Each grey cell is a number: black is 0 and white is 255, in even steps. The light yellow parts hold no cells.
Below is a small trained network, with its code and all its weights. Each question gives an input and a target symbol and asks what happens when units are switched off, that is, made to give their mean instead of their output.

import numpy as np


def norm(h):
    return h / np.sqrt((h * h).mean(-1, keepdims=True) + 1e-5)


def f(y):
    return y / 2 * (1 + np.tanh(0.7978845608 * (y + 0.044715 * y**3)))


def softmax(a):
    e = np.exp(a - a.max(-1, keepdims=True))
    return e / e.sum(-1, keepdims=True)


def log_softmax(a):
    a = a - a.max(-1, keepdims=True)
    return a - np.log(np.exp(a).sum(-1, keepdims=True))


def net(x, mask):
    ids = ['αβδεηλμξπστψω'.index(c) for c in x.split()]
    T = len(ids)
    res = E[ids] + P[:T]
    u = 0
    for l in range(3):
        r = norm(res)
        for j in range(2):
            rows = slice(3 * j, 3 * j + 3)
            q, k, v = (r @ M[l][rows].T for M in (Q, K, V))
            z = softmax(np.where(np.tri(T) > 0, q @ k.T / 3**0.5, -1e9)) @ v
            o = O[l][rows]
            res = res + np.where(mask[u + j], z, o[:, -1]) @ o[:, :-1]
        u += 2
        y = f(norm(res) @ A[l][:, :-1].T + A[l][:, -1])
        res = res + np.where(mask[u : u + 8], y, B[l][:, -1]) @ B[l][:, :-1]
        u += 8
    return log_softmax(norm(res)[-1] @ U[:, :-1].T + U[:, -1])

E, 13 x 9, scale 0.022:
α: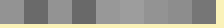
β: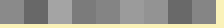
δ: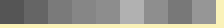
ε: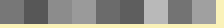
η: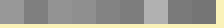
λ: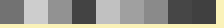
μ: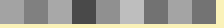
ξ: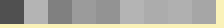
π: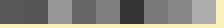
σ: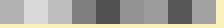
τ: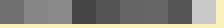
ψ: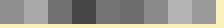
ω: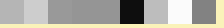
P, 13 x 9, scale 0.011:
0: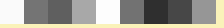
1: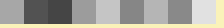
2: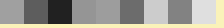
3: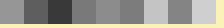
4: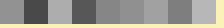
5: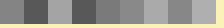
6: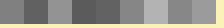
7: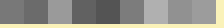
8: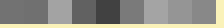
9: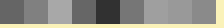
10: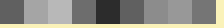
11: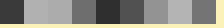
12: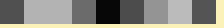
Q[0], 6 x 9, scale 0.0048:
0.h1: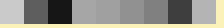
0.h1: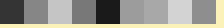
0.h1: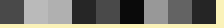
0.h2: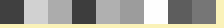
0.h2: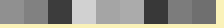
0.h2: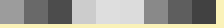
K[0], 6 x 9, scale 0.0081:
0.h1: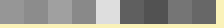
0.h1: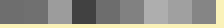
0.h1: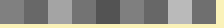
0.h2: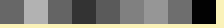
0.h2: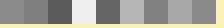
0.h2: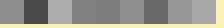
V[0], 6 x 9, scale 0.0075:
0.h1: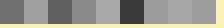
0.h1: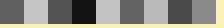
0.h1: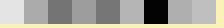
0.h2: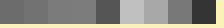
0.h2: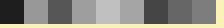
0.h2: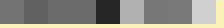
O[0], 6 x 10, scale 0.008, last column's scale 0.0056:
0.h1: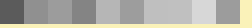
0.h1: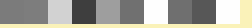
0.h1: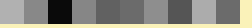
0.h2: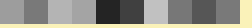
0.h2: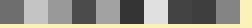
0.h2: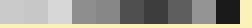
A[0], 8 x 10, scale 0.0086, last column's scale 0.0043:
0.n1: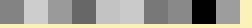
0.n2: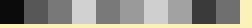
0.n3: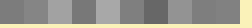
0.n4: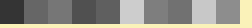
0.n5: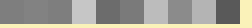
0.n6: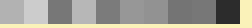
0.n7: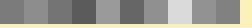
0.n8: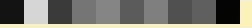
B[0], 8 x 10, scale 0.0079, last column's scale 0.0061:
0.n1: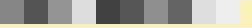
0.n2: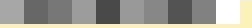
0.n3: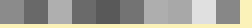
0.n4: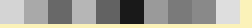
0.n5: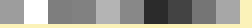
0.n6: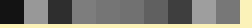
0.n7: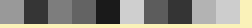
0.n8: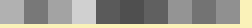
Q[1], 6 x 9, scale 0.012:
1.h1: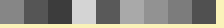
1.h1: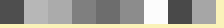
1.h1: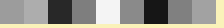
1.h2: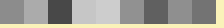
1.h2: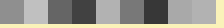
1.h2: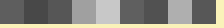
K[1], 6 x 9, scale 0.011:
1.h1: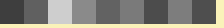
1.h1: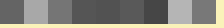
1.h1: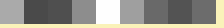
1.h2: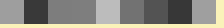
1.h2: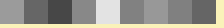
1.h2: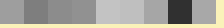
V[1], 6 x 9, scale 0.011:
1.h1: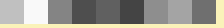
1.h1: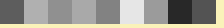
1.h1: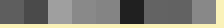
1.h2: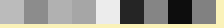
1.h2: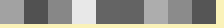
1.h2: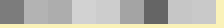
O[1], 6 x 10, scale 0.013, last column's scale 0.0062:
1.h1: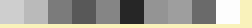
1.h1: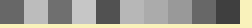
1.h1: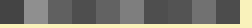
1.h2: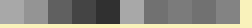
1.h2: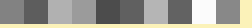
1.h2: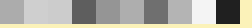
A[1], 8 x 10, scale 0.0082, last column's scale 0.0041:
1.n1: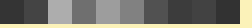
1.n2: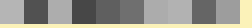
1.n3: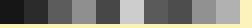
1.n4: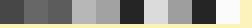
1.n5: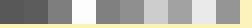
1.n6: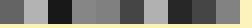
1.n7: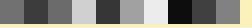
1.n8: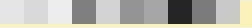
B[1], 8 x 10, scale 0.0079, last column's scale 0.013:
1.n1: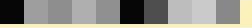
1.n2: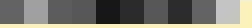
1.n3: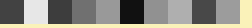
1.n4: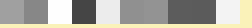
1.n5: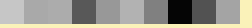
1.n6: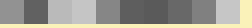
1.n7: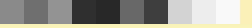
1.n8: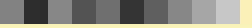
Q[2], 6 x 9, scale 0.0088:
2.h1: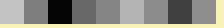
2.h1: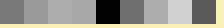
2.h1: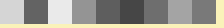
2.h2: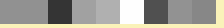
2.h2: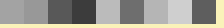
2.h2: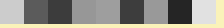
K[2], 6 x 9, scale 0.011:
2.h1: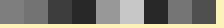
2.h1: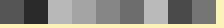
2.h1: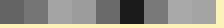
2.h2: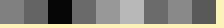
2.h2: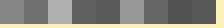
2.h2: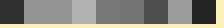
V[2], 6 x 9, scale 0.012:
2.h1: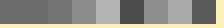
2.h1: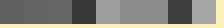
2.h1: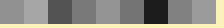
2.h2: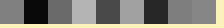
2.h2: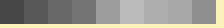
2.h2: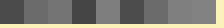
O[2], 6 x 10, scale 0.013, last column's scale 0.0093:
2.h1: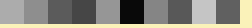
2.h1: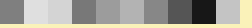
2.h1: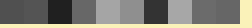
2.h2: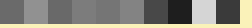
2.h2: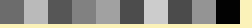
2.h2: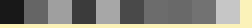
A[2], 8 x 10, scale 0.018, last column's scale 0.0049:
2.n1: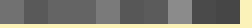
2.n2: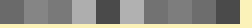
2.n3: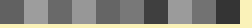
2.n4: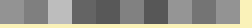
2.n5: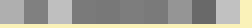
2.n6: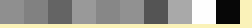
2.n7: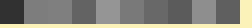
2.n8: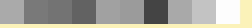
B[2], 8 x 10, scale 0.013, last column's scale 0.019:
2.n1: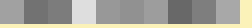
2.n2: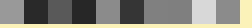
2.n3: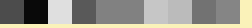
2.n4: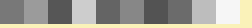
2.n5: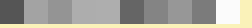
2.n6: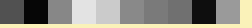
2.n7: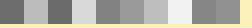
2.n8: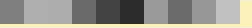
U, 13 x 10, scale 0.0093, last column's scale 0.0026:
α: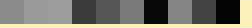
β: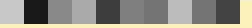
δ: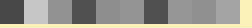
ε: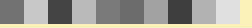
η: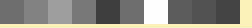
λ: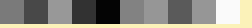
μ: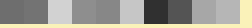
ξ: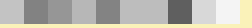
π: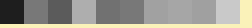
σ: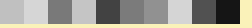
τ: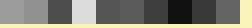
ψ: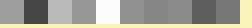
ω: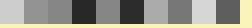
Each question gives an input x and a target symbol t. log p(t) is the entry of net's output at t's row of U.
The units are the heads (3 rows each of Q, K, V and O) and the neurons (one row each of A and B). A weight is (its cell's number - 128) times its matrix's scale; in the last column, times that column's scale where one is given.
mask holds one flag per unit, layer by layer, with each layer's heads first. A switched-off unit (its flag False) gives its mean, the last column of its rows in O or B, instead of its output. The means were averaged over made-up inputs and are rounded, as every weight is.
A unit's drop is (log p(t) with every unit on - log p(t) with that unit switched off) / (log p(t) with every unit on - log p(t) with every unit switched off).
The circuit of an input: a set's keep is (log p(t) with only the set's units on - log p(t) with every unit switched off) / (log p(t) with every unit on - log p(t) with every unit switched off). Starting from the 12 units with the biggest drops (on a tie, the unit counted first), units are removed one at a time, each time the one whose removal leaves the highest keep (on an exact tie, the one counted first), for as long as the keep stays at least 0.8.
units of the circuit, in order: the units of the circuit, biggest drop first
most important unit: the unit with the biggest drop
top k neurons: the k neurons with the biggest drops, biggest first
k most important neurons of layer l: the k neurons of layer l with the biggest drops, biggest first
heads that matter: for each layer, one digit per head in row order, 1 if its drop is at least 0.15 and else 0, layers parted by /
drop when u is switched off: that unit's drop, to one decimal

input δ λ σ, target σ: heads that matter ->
00 / 11 / 00
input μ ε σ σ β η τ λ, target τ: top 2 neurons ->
[0.n4, 2.n1]
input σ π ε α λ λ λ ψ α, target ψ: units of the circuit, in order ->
[1.h2]
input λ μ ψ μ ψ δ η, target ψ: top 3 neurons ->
[1.n4, 0.n1, 2.n8]
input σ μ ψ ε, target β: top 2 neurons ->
[1.n4, 2.n6]
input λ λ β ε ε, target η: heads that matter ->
11 / 11 / 11
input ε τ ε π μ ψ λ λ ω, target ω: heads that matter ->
00 / 11 / 10
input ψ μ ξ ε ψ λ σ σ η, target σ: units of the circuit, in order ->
[1.h1, 2.h2, 0.h2]
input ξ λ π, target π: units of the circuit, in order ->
[1.h1, 2.n7]
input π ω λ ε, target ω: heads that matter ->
10 / 01 / 00
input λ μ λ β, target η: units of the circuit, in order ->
[0.h1, 1.h2]
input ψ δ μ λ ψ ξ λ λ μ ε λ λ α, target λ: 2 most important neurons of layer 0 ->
[0.n2, 0.n1]
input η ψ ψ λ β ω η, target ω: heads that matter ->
00 / 11 / 10
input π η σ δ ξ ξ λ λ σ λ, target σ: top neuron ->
[0.n7]
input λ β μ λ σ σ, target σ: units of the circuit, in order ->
[1.h1, 2.h2]
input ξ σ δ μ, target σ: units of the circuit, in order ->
[2.h2, 1.h1]
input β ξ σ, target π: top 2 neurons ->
[1.n3, 0.n4]
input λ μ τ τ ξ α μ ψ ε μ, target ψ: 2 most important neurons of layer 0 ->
[0.n2, 0.n1]
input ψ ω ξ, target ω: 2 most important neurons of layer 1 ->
[1.n7, 1.n6]
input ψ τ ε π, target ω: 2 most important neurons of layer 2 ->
[2.n8, 2.n5]
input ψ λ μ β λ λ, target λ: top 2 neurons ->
[0.n1, 1.n7]
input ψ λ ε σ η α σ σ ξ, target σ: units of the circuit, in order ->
[1.h1, 2.h2]
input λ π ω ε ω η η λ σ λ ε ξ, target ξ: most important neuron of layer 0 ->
[0.n2]
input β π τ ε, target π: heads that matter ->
11 / 11 / 11
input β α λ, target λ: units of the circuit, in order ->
[1.h2, 0.n1, 1.h1, 2.n2]
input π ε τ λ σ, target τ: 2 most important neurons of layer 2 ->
[2.n1, 2.n4]
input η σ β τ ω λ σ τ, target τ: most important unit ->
0.n7
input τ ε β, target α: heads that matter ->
01 / 01 / 10
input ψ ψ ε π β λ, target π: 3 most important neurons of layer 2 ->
[2.n7, 2.n8, 2.n1]
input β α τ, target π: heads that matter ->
10 / 11 / 11
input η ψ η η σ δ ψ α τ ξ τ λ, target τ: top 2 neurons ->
[2.n1, 1.n7]
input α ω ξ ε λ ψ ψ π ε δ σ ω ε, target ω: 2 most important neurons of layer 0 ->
[0.n7, 0.n1]
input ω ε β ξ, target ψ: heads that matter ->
11 / 11 / 11
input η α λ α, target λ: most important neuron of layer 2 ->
[2.n2]
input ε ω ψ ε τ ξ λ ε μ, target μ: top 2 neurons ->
[1.n5, 2.n8]
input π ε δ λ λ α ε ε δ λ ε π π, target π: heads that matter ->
10 / 10 / 00
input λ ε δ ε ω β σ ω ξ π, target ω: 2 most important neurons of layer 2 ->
[2.n6, 2.n7]
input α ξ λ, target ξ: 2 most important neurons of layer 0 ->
[0.n1, 0.n8]
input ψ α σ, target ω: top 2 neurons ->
[2.n8, 1.n7]
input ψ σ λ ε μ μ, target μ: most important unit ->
1.h2
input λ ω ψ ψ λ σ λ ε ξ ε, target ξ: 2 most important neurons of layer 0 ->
[0.n2, 0.n5]
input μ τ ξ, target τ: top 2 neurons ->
[2.n6, 1.n4]
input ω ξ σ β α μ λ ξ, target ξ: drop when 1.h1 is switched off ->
0.3
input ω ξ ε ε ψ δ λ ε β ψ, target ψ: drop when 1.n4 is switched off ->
0.3
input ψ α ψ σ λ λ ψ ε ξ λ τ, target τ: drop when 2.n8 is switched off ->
0.2
